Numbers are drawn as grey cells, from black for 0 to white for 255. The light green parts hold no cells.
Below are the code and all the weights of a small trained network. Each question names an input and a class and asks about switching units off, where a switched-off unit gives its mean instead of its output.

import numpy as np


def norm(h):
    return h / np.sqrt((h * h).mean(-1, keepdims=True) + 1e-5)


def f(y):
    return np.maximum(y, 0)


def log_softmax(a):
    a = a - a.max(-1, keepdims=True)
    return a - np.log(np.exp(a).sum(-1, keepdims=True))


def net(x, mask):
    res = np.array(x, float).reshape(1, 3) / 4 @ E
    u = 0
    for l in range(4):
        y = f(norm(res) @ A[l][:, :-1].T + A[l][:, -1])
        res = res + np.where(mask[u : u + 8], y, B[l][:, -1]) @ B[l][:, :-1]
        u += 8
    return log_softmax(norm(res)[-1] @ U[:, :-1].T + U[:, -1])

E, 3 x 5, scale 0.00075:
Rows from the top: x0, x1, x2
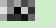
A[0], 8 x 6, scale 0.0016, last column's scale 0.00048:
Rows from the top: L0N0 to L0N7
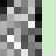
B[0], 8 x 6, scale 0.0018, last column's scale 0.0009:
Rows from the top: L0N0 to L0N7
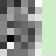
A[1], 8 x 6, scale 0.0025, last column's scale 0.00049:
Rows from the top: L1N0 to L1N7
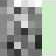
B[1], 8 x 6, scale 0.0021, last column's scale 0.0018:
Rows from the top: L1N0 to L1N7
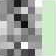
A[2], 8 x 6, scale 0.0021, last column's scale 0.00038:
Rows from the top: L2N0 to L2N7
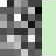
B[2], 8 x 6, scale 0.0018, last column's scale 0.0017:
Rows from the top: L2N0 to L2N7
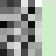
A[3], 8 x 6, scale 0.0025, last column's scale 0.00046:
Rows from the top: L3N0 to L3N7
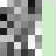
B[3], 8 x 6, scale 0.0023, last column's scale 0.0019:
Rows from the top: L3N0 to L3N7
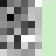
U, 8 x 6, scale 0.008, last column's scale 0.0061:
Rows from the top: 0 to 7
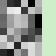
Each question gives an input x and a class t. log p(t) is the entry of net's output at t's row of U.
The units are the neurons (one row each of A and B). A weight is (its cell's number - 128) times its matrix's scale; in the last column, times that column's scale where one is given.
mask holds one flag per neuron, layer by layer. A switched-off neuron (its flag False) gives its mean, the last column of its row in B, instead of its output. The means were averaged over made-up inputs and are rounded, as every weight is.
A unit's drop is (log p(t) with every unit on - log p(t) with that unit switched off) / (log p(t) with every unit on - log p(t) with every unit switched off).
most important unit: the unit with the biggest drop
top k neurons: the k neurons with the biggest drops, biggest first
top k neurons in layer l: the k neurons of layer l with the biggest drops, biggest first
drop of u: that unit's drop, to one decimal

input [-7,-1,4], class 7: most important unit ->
L1N3
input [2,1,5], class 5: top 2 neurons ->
L1N1; L3N7
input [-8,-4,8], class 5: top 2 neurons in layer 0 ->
L0N6; L0N2
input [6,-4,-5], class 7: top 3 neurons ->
L0N6; L1N3; L1N7
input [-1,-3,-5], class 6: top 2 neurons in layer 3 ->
L3N5; L3N0
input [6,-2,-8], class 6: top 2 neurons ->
L1N0; L3N5
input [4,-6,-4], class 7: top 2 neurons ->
L1N3; L3N2
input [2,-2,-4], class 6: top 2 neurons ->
L1N0; L2N3
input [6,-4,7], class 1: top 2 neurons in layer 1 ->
L1N0; L1N1
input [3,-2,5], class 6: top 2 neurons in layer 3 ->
L3N6; L3N5
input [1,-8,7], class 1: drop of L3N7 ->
0.1
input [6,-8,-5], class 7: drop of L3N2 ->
0.2
